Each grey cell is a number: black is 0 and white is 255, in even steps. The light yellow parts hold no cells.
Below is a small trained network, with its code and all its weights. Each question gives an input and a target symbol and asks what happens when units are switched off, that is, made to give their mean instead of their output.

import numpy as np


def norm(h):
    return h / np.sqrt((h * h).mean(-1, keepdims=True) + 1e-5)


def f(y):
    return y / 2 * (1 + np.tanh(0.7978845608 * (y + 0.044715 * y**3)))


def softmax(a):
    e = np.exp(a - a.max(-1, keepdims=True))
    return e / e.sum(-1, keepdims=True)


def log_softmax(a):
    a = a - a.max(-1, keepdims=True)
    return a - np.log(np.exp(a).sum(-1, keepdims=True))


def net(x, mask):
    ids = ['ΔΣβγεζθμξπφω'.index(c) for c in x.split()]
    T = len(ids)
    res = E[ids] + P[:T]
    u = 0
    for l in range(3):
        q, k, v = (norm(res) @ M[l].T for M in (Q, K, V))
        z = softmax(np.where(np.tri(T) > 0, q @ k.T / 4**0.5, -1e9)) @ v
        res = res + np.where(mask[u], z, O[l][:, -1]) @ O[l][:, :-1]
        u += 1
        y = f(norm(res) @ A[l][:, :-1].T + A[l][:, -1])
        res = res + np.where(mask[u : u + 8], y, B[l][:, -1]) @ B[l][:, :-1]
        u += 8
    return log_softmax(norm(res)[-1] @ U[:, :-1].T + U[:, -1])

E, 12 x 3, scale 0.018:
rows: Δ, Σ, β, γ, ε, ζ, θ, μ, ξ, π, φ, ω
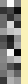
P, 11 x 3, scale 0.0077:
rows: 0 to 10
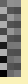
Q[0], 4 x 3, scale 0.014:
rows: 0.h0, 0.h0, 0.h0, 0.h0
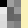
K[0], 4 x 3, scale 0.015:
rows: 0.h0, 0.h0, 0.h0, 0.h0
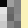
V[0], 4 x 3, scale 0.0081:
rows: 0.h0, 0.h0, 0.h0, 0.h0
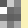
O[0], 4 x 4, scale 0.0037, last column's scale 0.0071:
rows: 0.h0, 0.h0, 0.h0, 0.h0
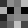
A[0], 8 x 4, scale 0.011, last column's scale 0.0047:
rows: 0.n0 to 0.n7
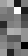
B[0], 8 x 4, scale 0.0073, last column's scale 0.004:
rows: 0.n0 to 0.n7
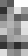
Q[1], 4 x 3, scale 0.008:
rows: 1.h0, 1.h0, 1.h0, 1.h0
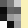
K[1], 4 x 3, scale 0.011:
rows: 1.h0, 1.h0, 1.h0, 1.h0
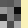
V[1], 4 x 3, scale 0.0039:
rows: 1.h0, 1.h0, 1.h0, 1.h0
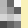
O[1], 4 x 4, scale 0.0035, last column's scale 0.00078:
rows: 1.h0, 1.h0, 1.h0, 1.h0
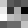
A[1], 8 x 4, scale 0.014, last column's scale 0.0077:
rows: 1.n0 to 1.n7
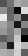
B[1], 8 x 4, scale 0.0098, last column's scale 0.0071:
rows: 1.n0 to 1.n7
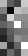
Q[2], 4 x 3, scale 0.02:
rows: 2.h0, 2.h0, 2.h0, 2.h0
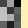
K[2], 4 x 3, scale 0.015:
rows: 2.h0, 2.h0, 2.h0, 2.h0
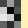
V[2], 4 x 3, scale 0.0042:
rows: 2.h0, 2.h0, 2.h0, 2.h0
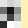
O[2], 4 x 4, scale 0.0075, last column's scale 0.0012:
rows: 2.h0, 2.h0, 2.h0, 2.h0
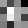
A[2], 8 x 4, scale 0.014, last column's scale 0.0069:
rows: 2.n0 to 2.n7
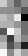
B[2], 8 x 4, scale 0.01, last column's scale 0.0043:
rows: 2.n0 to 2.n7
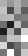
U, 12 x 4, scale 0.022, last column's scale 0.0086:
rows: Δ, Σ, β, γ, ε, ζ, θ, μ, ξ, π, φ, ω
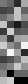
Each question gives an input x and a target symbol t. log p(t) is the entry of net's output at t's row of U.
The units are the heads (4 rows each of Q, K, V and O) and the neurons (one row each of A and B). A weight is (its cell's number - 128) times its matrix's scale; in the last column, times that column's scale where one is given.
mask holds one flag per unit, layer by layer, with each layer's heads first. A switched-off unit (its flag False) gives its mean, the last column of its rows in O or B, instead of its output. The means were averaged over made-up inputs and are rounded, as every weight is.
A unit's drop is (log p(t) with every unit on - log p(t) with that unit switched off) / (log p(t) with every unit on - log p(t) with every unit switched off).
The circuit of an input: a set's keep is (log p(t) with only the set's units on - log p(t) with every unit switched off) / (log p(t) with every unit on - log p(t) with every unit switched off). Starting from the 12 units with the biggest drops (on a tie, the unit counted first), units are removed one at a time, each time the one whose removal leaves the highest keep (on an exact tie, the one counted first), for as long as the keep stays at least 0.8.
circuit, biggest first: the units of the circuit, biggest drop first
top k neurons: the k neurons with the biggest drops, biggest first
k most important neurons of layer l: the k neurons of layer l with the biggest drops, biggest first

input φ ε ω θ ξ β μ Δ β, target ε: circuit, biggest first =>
(2.h0)
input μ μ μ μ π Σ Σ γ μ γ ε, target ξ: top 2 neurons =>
(1.n7 1.n1)
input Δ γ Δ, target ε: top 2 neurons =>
(1.n6 1.n0)
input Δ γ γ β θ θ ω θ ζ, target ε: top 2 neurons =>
(0.n0 0.n3)
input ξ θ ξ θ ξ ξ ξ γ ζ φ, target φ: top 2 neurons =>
(0.n0 1.n6)
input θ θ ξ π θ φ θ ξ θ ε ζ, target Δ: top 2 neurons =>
(0.n0 1.n0)
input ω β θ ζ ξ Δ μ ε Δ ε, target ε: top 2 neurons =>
(0.n1 1.n7)
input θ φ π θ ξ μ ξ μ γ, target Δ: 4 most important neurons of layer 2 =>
(2.n5 2.n7 2.n4 2.n0)
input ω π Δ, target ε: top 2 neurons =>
(1.n6 2.n4)
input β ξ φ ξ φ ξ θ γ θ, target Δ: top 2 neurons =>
(0.n0 1.n1)
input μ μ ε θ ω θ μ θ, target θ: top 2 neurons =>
(1.n6 0.n7)
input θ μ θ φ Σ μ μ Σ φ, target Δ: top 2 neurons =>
(1.n1 2.n5)
